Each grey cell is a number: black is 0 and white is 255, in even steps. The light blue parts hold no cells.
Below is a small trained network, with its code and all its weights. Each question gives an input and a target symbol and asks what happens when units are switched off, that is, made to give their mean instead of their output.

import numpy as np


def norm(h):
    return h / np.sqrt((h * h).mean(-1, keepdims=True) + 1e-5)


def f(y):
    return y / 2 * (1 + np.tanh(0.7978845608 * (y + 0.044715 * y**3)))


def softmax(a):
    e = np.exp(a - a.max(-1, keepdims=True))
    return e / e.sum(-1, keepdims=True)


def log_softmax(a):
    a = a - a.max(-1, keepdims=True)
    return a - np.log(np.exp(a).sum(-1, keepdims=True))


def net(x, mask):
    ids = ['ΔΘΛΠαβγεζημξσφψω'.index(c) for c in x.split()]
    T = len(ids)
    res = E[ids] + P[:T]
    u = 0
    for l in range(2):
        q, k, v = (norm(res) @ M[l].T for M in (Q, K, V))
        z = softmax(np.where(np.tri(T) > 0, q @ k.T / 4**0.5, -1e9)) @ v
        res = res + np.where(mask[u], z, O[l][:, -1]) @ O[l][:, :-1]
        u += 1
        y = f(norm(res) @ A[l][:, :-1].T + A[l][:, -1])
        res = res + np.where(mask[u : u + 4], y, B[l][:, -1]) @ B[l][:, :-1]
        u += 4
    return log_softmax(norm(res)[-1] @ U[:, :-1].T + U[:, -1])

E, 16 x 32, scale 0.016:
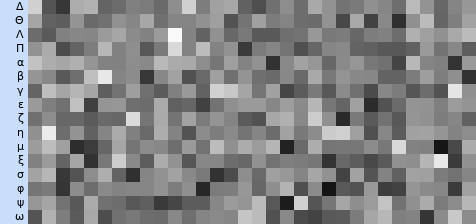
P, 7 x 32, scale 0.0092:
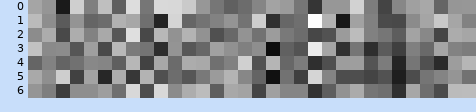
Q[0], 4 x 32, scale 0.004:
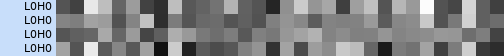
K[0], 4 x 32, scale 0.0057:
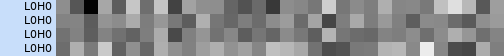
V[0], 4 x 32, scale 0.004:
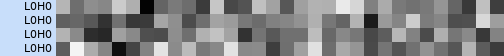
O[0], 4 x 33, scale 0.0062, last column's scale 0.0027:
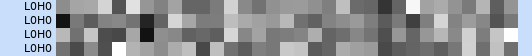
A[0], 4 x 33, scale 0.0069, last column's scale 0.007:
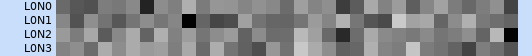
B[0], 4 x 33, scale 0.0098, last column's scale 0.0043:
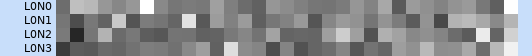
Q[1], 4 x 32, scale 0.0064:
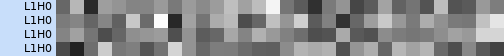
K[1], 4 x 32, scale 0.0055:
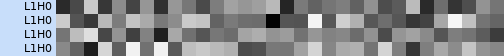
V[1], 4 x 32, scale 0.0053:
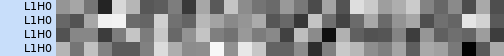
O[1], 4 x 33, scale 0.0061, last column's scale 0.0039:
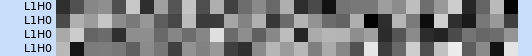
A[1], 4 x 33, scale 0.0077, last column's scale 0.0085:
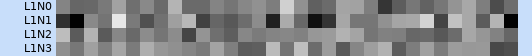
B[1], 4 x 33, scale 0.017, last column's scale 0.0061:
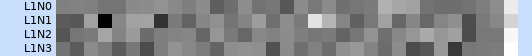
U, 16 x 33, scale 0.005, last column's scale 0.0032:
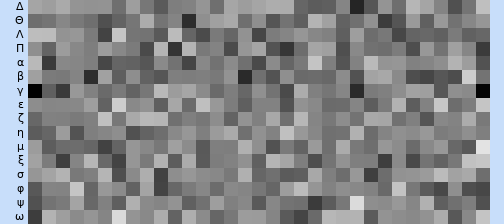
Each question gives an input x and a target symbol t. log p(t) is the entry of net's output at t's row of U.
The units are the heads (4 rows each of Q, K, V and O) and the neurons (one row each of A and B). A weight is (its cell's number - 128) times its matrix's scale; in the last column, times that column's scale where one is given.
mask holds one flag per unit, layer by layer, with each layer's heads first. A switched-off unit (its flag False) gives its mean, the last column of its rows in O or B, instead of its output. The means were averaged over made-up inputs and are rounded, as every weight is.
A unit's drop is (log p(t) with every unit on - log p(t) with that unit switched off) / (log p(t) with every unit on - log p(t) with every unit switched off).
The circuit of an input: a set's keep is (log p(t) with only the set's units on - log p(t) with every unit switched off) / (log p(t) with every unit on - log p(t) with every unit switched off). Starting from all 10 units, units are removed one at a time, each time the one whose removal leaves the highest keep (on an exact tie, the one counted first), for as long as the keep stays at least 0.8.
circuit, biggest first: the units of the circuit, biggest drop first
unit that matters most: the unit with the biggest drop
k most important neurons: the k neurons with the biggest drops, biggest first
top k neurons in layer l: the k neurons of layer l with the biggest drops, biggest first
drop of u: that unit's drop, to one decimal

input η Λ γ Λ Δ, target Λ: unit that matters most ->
L1H0
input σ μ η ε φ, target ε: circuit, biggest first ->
[L1H0, L0N3]
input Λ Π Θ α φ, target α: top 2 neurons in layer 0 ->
[L0N2, L0N3]
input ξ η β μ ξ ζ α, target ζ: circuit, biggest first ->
[L0H0, L1N0]
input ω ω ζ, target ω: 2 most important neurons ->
[L0N0, L1N3]
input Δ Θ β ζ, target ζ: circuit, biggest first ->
[L1N0, L0H0]
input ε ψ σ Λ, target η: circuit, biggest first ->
[L1H0, L1N1]
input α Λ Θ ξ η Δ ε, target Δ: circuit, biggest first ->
[L0H0, L1H0, L0N2]
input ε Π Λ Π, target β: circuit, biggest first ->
[L1H0, L1N0]
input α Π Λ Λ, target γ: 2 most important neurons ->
[L1N2, L0N1]
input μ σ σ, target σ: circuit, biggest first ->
[L0H0, L1H0]
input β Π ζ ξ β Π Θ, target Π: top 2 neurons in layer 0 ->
[L0N2, L0N0]
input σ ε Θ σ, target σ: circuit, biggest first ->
[L1H0, L0H0]
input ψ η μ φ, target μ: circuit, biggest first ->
[L1H0]
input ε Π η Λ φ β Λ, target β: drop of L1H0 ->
0.4
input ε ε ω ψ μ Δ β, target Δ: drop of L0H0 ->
0.3
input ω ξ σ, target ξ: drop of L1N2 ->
0.2
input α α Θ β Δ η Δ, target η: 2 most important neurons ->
[L1N1, L0N3]
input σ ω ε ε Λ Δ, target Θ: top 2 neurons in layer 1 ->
[L1N2, L1N1]
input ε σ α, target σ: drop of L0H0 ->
0.2
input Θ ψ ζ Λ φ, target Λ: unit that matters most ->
L0H0
